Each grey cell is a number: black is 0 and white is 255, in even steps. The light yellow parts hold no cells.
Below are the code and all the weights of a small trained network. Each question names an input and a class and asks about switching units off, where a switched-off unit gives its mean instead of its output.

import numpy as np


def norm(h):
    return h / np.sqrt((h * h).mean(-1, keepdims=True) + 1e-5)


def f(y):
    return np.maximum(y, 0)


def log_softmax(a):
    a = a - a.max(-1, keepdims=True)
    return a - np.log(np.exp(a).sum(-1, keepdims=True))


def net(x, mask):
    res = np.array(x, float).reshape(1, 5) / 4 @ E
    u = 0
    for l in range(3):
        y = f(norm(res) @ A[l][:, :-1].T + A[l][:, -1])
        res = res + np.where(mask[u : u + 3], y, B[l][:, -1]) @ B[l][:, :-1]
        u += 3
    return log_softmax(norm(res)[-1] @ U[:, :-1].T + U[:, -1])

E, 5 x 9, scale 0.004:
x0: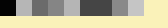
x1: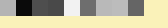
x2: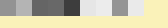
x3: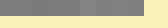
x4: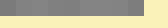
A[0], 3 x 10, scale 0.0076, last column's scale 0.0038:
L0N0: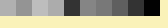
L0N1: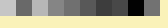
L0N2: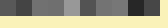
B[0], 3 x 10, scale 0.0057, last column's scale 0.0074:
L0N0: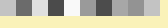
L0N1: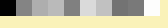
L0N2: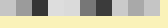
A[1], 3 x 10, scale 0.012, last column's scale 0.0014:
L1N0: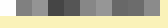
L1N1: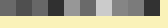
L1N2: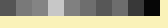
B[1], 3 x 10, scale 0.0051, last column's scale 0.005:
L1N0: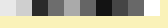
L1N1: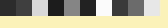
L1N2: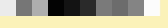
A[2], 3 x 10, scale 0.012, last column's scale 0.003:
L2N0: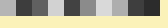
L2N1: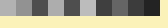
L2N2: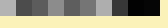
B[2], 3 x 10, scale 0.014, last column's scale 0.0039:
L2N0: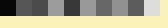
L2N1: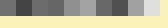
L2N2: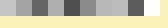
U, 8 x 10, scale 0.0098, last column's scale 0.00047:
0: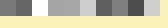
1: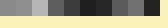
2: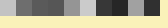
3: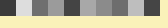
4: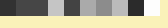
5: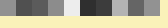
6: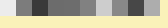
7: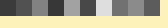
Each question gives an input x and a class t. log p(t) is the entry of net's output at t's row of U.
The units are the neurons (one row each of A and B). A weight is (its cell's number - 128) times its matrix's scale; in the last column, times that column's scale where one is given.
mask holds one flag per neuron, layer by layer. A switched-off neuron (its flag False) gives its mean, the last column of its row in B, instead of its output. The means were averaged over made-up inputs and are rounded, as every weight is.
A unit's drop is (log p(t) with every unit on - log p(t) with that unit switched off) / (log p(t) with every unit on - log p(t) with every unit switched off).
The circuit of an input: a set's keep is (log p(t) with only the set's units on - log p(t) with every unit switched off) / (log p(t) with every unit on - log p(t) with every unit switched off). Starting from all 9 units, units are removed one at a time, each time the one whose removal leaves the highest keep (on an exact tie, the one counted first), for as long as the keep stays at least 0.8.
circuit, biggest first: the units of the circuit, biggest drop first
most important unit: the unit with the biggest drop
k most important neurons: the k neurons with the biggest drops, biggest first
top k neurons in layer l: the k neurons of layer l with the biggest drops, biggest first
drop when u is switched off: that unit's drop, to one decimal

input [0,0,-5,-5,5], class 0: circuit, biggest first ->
(L0N1; L2N0)
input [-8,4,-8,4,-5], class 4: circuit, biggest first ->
(L2N0)
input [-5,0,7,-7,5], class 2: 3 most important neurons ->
(L1N0; L0N1; L2N1)
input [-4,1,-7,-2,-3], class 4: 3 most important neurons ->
(L0N1; L1N0; L2N0)
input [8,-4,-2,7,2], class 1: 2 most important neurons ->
(L1N2; L0N1)
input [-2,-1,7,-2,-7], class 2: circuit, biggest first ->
(L0N1; L1N0; L2N1)
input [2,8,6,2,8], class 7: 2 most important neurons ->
(L1N1; L1N2)
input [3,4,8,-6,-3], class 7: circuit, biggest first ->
(L1N1; L0N2)
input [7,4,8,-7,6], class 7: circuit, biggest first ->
(L1N1; L0N2)
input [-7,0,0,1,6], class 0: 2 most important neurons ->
(L0N0; L0N1)
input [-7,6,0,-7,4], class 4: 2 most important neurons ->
(L2N0; L0N0)
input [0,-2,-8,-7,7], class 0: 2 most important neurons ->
(L0N1; L1N0)
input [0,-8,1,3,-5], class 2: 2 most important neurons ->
(L0N1; L1N1)
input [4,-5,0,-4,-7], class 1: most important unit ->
L0N1
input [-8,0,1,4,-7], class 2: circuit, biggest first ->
(L1N0; L2N1)
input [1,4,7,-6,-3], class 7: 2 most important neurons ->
(L1N1; L1N2)
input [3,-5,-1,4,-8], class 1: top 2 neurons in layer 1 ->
(L1N0; L1N2)
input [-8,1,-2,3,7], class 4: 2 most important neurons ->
(L0N1; L2N0)
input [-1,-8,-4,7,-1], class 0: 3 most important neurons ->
(L0N0; L0N1; L1N0)
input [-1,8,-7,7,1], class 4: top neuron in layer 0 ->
(L0N0)
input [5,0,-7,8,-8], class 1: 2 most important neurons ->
(L1N2; L0N0)
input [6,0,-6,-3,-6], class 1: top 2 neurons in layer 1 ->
(L1N2; L1N0)
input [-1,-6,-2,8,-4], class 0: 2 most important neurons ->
(L0N0; L1N0)
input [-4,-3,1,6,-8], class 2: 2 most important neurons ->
(L1N0; L1N1)
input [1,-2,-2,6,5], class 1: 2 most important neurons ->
(L1N2; L2N2)
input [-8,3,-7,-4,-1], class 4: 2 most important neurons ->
(L2N0; L0N1)
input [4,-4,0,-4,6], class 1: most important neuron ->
(L0N1)
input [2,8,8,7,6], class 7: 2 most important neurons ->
(L1N1; L1N2)
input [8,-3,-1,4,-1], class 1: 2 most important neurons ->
(L0N1; L1N2)
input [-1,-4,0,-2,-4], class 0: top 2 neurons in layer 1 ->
(L1N0; L1N2)
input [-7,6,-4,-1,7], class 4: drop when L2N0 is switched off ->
0.6
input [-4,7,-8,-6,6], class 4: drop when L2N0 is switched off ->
0.4
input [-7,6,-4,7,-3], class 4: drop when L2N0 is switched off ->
0.6
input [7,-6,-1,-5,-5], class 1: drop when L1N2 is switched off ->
0.2
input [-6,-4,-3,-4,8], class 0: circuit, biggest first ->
(L0N0)
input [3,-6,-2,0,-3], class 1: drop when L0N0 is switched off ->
0.0
